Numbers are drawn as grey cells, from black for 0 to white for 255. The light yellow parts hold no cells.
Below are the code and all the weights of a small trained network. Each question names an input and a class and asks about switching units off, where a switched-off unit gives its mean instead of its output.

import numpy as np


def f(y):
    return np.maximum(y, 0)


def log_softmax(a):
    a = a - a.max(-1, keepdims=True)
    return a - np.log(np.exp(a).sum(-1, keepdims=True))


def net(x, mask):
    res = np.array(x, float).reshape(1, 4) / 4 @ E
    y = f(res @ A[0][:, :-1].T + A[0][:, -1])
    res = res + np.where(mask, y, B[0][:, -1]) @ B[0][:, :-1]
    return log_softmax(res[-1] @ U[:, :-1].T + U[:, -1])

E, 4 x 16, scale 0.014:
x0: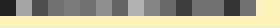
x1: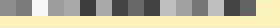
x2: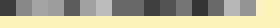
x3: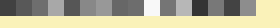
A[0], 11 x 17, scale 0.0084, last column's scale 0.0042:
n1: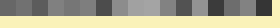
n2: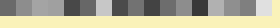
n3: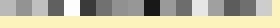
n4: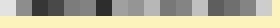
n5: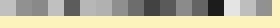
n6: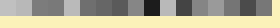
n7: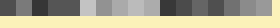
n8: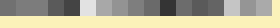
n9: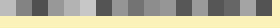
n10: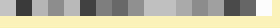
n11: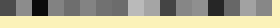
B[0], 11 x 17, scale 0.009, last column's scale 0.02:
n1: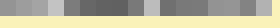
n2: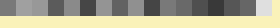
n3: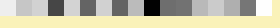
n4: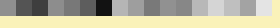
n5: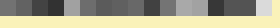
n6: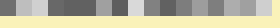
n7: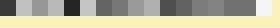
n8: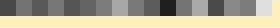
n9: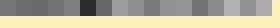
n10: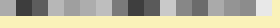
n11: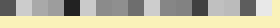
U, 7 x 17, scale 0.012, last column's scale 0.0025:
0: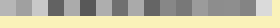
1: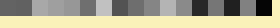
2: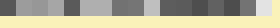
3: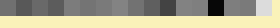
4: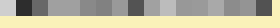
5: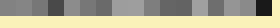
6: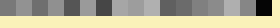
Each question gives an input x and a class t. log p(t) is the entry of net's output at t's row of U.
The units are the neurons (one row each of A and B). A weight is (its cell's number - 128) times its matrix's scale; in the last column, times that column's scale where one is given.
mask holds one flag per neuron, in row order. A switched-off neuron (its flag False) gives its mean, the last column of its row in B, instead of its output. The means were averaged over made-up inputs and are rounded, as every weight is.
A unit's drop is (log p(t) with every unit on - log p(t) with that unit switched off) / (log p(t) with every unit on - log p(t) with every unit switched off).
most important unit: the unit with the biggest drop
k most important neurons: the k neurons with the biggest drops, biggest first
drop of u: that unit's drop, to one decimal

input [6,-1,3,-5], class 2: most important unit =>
n4
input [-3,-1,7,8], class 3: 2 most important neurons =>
[n5 n8]
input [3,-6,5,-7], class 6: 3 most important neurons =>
[n7 n11 n2]
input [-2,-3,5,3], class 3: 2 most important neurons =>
[n5 n8]
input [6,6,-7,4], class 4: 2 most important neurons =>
[n10 n2]
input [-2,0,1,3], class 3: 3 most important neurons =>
[n3 n11 n7]
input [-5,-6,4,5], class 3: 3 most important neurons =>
[n5 n8 n4]
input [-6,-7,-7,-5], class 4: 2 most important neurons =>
[n4 n7]
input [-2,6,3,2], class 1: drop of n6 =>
0.1
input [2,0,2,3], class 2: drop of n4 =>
0.1
